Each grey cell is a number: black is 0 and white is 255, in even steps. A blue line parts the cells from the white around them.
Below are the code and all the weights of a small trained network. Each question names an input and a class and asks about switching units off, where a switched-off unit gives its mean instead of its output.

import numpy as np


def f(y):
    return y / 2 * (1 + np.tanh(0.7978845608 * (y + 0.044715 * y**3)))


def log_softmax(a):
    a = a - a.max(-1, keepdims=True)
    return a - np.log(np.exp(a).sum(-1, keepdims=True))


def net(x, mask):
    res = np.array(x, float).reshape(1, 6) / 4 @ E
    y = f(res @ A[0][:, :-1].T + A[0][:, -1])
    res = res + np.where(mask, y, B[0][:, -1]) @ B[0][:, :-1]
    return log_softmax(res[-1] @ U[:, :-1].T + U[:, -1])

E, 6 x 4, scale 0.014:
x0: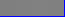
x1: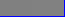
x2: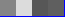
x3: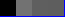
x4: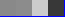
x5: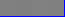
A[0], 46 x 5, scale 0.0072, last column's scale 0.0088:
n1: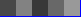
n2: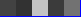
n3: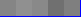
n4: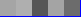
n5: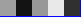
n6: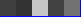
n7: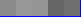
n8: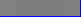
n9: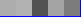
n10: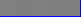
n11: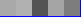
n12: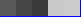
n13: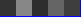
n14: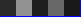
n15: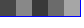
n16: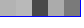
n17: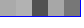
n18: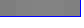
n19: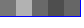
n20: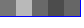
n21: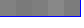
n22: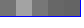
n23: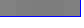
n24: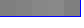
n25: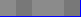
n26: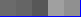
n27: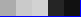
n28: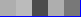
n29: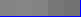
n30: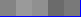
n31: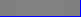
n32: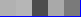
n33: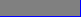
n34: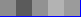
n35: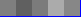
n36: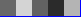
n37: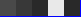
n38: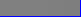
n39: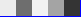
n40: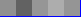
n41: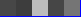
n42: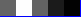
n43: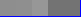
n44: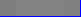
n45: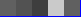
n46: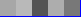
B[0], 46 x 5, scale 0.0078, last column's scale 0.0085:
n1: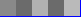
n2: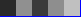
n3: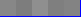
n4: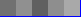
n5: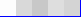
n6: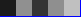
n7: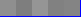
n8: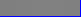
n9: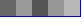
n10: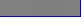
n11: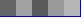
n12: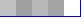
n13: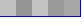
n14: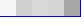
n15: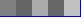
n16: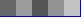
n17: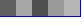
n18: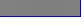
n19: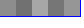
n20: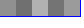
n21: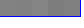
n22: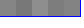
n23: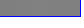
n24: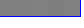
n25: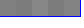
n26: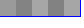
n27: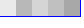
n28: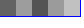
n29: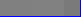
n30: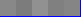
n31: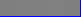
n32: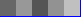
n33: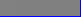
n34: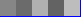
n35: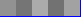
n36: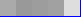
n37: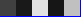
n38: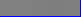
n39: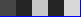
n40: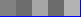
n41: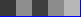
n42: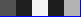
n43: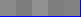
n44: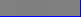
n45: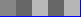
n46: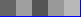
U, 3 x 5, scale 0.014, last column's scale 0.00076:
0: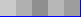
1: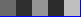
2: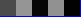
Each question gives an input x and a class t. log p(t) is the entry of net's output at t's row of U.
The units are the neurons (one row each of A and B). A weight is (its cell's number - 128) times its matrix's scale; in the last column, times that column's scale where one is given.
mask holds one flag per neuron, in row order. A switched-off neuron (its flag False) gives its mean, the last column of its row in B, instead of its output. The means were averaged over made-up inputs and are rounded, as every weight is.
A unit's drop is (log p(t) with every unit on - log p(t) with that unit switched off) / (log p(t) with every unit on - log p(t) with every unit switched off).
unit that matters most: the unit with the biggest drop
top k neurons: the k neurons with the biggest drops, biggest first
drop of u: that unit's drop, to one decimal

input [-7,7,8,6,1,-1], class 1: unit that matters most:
n42
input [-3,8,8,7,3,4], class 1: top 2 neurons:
n42; n5
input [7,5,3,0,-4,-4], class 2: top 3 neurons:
n5; n27; n14
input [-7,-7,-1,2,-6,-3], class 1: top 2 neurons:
n37; n5
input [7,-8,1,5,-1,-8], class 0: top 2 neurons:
n14; n39
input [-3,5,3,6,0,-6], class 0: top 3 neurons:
n14; n39; n37
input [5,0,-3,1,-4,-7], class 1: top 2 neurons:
n37; n14
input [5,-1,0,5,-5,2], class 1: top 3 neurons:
n37; n5; n15
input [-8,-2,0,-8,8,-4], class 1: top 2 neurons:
n39; n5
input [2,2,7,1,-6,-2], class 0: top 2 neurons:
n14; n13
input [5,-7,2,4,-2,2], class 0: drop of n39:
0.2
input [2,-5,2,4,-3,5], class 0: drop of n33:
0.0
